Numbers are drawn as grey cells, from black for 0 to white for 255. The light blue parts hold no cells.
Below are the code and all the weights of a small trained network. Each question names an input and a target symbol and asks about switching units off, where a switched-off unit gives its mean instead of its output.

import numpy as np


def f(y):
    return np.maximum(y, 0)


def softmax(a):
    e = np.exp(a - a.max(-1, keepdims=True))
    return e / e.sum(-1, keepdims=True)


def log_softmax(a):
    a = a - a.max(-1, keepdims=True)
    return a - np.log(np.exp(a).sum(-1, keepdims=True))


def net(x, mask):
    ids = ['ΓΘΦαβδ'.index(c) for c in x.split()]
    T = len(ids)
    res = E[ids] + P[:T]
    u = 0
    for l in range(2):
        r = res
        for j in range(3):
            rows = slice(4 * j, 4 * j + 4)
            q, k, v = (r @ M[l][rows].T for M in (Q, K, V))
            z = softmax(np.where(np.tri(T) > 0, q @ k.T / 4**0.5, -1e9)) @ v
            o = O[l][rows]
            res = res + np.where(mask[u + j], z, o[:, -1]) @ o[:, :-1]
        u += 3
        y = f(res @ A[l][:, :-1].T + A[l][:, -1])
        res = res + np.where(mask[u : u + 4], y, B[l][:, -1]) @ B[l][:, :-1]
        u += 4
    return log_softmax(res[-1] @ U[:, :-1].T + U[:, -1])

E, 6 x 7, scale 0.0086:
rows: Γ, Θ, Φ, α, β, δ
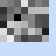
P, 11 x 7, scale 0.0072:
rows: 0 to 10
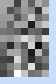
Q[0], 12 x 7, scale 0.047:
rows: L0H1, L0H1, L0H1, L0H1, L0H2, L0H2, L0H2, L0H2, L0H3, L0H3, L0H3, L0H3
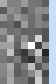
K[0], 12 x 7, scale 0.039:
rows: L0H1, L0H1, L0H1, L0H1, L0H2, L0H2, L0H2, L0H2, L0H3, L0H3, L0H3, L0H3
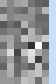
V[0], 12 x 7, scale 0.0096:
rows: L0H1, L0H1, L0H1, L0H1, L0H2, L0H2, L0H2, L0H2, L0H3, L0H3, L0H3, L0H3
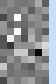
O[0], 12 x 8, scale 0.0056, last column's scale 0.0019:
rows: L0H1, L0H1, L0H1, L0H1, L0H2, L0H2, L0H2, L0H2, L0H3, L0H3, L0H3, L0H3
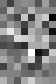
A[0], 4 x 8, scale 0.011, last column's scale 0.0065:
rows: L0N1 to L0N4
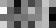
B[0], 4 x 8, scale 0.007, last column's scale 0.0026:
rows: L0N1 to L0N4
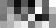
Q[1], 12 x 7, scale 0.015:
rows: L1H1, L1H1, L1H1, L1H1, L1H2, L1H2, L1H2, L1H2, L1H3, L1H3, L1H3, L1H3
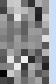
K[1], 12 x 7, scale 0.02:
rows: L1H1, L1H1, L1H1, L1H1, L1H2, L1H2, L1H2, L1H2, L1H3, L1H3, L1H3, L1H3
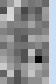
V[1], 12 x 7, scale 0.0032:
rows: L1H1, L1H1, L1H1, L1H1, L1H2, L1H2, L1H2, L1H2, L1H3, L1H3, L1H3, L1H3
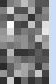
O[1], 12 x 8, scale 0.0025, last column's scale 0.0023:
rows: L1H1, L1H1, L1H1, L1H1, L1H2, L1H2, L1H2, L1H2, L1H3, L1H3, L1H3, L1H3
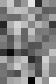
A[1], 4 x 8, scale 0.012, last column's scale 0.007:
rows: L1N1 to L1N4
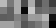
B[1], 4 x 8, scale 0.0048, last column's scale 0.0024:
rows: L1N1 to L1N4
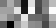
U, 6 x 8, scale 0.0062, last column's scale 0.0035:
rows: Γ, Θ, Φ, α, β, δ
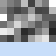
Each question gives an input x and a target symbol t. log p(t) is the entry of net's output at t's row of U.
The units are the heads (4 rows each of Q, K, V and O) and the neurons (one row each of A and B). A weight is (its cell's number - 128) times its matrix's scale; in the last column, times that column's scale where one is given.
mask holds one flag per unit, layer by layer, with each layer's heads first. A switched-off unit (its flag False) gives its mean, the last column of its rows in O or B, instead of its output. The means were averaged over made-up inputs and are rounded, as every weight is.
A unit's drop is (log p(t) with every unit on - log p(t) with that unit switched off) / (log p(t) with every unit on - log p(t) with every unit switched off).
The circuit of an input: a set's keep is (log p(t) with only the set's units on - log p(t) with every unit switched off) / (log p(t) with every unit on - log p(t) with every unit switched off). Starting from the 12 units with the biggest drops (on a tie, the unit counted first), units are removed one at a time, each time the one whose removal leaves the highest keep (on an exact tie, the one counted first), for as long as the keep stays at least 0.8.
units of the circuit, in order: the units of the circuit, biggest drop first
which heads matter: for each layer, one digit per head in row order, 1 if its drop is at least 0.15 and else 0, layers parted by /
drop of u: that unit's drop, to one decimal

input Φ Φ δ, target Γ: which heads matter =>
010 / 000
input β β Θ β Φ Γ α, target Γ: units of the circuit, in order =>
[L0H2]
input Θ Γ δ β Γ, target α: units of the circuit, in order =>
[L0H2, L0N1, L0H3]
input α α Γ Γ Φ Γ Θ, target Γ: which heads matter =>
110 / 000
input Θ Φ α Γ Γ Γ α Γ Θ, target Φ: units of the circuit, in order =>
[L0H2, L0H3]
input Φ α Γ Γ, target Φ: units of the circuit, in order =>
[L0H2, L0H3]
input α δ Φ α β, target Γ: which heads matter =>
111 / 000
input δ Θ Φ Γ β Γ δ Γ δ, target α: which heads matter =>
010 / 100
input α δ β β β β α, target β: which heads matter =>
010 / 000
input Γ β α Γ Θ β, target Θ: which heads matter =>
011 / 000
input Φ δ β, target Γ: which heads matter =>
110 / 000
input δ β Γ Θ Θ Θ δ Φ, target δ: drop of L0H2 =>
1.0
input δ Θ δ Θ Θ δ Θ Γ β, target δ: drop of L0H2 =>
0.8
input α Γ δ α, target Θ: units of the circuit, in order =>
[L0H2]
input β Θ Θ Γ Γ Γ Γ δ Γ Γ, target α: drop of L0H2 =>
0.5
